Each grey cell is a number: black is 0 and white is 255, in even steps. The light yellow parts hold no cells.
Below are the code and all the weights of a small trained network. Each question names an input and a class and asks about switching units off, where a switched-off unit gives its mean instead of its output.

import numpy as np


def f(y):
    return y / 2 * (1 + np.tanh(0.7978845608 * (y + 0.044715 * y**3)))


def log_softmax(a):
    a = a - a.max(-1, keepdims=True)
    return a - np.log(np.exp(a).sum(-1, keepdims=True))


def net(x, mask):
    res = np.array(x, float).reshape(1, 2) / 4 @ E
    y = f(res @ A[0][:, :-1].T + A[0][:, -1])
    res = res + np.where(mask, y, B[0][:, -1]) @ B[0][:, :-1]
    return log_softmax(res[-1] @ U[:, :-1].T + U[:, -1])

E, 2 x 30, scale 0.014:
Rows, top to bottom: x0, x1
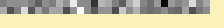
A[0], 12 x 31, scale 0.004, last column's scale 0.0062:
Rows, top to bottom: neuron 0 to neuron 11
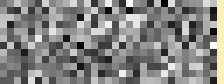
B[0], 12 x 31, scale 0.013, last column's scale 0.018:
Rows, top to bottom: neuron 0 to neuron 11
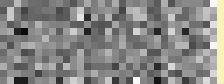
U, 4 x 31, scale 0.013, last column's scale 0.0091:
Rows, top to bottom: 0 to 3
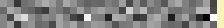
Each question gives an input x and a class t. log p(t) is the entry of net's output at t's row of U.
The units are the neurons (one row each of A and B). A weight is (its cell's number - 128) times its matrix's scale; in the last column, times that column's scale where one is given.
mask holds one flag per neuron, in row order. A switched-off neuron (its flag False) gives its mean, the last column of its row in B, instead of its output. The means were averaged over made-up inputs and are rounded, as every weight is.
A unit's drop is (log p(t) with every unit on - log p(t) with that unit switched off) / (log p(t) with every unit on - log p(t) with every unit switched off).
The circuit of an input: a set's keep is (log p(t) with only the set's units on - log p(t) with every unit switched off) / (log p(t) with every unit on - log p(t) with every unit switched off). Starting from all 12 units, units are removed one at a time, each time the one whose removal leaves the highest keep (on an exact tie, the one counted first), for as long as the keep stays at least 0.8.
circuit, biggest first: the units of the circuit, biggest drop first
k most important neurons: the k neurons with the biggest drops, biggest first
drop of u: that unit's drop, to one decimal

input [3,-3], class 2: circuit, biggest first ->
neuron 4; neuron 1
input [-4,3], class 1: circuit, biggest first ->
neuron 6
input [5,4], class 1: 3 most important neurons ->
neuron 0; neuron 6; neuron 9
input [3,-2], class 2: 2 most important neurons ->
neuron 1; neuron 4
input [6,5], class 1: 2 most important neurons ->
neuron 0; neuron 6
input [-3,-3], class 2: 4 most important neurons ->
neuron 4; neuron 2; neuron 6; neuron 7
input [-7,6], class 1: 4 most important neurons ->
neuron 10; neuron 1; neuron 6; neuron 8
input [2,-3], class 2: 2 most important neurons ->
neuron 4; neuron 1
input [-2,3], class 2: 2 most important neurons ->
neuron 11; neuron 9
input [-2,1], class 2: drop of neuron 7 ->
0.0
